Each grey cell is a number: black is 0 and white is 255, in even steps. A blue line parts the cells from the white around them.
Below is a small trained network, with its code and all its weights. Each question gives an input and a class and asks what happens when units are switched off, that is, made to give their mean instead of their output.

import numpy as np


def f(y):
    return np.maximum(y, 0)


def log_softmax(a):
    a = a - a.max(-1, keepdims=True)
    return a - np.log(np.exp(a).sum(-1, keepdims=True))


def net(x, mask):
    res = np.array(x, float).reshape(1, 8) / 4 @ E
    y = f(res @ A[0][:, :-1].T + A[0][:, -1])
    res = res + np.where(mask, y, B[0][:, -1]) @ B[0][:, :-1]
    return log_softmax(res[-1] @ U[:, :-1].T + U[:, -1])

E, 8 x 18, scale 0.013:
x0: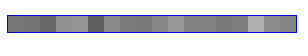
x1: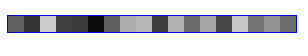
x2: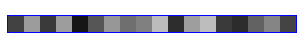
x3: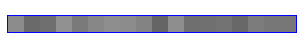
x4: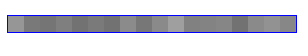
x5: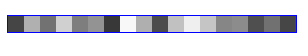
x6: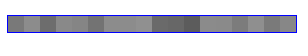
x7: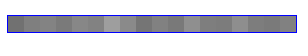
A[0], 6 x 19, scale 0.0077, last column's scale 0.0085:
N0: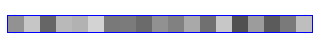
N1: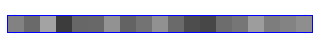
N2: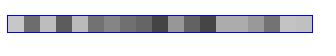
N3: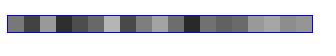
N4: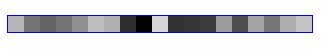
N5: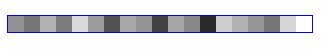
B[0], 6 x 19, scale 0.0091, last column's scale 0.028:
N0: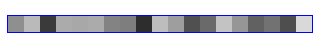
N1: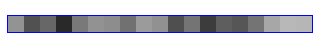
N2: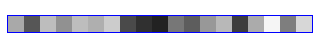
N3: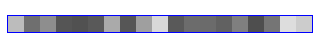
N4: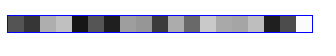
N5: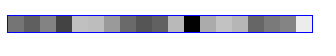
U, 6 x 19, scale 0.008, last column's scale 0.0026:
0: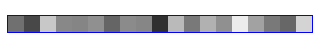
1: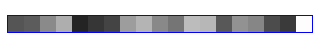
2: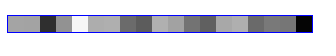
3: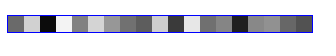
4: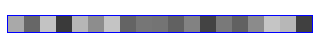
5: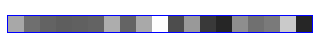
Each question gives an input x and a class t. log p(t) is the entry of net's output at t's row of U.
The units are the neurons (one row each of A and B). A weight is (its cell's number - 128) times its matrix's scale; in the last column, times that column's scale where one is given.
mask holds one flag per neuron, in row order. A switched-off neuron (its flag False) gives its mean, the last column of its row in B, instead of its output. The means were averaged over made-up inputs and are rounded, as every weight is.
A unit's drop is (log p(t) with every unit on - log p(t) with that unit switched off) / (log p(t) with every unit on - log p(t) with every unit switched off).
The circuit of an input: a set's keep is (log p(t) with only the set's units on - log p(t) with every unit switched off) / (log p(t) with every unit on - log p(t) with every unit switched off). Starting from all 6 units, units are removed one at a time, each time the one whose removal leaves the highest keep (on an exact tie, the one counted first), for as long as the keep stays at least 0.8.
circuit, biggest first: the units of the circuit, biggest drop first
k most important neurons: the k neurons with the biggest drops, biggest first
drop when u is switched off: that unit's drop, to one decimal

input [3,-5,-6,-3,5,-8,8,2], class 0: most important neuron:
(N4)
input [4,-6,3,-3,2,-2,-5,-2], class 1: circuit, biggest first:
(N4 N5)
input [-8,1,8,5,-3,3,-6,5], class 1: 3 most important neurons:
(N0 N2 N1)
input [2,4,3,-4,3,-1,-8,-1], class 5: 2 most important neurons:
(N4 N2)
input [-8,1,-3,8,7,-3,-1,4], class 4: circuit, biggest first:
(N2 N1)
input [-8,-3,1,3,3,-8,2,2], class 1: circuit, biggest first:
(N4 N5)
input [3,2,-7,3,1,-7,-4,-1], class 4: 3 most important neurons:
(N2 N1 N3)
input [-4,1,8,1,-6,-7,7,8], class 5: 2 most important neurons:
(N3 N1)
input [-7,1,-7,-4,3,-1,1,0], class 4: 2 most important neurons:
(N4 N2)
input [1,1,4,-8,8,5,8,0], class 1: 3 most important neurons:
(N0 N2 N5)
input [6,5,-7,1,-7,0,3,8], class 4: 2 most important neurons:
(N4 N2)
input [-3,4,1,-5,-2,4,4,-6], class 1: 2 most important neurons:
(N5 N2)
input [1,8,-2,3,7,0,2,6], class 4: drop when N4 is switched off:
0.8
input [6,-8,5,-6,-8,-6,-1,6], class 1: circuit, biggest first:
(N4)
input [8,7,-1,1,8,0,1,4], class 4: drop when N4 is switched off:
0.9
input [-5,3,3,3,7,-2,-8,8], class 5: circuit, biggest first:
(N4 N2)
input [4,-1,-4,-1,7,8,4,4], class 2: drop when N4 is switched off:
0.9
